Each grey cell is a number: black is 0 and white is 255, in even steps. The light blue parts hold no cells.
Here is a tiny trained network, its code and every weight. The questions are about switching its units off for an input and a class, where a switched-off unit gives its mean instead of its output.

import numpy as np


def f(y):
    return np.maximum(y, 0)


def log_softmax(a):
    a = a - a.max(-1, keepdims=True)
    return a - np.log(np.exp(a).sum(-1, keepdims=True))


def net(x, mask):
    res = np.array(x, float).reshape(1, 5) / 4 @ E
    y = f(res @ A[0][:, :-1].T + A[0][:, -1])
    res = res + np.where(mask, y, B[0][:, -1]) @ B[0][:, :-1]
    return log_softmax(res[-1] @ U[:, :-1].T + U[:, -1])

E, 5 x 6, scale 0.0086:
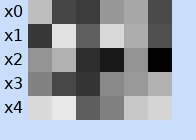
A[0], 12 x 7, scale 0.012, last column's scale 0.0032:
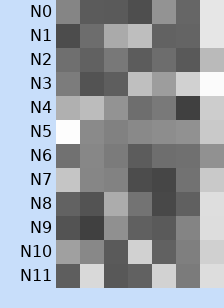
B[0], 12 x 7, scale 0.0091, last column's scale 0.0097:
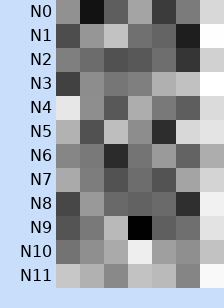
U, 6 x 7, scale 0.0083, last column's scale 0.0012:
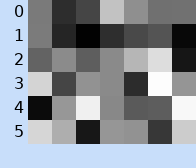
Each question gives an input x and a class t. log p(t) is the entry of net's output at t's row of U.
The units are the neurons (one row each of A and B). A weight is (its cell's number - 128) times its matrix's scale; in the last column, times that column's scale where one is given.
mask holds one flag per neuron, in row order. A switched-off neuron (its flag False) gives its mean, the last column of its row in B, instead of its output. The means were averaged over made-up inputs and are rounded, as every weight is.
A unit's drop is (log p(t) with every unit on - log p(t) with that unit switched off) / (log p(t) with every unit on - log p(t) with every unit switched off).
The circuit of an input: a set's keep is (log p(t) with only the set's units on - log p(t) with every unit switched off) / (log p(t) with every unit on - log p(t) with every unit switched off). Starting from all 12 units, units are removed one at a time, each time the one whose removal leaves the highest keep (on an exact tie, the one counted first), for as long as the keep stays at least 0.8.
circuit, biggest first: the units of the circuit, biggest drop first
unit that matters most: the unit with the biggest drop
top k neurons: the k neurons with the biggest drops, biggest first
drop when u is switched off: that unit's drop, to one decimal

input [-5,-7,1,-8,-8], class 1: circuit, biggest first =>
(N2, N7)
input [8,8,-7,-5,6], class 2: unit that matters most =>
N3
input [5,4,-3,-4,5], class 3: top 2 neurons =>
(N5, N8)
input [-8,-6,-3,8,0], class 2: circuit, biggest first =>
(N3, N5)
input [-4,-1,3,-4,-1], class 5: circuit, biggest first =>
(N4, N5)
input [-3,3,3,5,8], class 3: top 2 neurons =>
(N5, N8)
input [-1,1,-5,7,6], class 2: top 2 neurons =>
(N3, N0)
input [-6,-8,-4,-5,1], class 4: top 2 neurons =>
(N8, N9)
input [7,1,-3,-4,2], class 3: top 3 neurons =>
(N5, N8, N1)
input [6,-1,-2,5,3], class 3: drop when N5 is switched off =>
0.5
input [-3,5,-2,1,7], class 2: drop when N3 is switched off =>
0.1
